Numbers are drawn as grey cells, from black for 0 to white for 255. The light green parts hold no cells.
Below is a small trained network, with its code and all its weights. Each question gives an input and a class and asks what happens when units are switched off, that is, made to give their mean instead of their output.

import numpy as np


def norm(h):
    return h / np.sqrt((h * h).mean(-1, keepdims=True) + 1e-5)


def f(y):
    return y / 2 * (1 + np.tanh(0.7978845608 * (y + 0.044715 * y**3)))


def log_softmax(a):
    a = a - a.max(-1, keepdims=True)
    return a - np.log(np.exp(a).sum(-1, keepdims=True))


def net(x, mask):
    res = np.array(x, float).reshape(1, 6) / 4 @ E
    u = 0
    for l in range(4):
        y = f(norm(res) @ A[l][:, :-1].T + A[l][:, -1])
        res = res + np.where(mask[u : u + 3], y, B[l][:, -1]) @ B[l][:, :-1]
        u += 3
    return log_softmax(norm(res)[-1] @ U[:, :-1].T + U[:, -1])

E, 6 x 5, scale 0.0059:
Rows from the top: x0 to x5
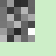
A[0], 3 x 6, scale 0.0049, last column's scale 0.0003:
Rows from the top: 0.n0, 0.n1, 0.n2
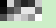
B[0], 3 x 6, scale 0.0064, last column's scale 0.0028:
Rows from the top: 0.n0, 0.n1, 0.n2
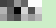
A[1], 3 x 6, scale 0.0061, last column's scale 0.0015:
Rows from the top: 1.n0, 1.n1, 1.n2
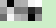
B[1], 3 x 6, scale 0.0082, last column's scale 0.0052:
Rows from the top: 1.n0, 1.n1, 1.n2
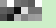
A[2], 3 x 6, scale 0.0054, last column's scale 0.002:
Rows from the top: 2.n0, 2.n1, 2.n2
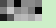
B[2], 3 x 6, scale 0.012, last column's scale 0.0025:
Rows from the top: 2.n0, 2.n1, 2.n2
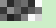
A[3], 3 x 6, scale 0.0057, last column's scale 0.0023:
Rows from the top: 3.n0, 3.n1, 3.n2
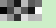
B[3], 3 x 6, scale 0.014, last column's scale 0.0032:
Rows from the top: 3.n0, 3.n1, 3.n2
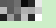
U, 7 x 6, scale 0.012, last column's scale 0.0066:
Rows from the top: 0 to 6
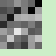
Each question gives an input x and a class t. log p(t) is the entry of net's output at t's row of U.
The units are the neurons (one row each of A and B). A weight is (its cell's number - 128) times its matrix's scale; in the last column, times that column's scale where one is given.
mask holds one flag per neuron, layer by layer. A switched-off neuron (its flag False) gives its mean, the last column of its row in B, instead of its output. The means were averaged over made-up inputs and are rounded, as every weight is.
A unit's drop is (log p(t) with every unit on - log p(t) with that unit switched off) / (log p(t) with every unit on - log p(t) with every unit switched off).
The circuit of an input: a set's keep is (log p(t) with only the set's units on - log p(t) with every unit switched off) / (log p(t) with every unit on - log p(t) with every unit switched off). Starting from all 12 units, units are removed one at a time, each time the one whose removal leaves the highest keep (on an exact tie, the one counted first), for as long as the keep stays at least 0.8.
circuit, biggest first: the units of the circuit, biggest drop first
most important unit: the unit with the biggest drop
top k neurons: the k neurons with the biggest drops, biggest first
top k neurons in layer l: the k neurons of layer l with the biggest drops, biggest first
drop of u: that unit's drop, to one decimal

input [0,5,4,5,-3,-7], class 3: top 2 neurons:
(2.n2; 0.n0)
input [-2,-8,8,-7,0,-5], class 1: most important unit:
1.n0
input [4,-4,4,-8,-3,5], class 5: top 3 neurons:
(0.n1; 3.n0; 2.n2)
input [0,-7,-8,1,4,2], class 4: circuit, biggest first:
(2.n2; 3.n0)
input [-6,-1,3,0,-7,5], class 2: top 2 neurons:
(1.n2; 0.n0)
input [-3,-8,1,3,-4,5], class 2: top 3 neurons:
(1.n2; 0.n0; 1.n0)
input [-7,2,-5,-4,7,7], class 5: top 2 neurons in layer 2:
(2.n0; 2.n2)
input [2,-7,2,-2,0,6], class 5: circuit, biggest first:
(2.n0; 3.n0)
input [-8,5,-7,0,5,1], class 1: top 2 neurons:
(0.n1; 3.n2)
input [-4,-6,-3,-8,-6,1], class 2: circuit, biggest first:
(1.n2; 2.n2)
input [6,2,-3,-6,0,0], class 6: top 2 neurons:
(3.n2; 2.n0)
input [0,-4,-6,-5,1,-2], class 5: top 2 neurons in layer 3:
(3.n2; 3.n0)
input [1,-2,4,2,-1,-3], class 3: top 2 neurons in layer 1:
(1.n0; 1.n2)
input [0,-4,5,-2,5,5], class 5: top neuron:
(3.n0)
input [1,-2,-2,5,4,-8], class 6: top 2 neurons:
(3.n2; 1.n0)
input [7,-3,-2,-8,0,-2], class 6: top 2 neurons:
(3.n2; 0.n0)
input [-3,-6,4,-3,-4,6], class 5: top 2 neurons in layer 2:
(2.n0; 2.n1)
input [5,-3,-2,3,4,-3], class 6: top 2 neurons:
(3.n2; 1.n0)
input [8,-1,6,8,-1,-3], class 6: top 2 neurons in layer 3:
(3.n2; 3.n1)
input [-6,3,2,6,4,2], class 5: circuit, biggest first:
(1.n0)
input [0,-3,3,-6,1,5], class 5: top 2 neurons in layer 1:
(1.n0; 1.n1)
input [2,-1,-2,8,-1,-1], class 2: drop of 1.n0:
0.1
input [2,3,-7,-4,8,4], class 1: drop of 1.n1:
0.0
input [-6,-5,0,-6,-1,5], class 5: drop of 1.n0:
0.2
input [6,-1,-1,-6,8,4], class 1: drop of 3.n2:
0.2
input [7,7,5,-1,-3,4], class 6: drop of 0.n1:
0.2
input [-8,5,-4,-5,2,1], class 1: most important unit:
0.n1
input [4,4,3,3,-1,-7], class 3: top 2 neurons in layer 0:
(0.n0; 0.n1)
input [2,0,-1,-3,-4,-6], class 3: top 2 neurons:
(2.n2; 0.n0)
